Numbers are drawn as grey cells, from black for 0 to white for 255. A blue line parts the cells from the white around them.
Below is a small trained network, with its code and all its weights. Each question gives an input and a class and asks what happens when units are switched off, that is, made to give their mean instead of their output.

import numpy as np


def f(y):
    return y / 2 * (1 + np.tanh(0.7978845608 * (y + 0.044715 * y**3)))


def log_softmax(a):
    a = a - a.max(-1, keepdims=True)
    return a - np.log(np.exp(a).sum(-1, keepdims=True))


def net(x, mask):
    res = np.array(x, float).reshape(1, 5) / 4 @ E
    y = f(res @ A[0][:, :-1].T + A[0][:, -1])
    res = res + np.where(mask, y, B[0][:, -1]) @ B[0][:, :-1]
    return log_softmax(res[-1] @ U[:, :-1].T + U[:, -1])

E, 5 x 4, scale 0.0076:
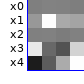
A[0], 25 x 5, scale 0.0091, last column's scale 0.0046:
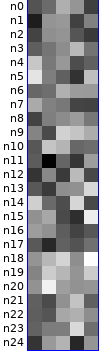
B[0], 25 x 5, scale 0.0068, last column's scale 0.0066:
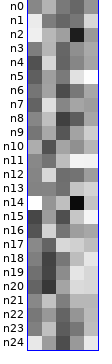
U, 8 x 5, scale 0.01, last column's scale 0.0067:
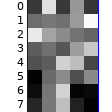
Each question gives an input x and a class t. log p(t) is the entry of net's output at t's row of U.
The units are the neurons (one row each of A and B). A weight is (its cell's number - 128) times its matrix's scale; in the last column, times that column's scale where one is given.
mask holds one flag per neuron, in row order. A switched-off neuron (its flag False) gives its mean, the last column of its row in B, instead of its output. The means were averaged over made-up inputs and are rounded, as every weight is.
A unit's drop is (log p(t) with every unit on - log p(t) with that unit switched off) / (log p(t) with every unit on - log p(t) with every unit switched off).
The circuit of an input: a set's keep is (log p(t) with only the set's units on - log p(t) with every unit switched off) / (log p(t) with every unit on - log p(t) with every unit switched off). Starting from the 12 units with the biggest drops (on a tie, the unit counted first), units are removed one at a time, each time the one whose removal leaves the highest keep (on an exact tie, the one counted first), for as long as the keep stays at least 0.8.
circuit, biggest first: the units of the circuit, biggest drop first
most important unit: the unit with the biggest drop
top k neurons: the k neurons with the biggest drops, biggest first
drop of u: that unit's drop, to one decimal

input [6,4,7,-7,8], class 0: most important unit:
n8
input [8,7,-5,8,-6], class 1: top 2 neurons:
[n20, n5]
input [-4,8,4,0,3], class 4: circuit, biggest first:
[n20, n19]
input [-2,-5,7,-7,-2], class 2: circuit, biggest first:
[n24, n1]
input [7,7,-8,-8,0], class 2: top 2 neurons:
[n24, n1]
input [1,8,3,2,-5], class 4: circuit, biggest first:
[n20, n19, n24]
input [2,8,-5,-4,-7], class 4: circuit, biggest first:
[n20, n19]
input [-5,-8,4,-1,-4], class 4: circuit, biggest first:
[n11, n17]
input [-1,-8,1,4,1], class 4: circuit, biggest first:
[n11, n17]
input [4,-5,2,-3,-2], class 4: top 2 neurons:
[n11, n17]
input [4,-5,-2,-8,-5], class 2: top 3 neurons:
[n24, n1, n2]
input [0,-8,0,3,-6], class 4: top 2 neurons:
[n11, n17]
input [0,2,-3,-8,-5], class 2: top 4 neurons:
[n24, n1, n2, n10]
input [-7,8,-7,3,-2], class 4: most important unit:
n20
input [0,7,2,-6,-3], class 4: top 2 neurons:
[n20, n19]
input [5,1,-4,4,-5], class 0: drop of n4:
0.2
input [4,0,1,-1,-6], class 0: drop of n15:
0.1
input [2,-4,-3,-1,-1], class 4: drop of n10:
-0.1
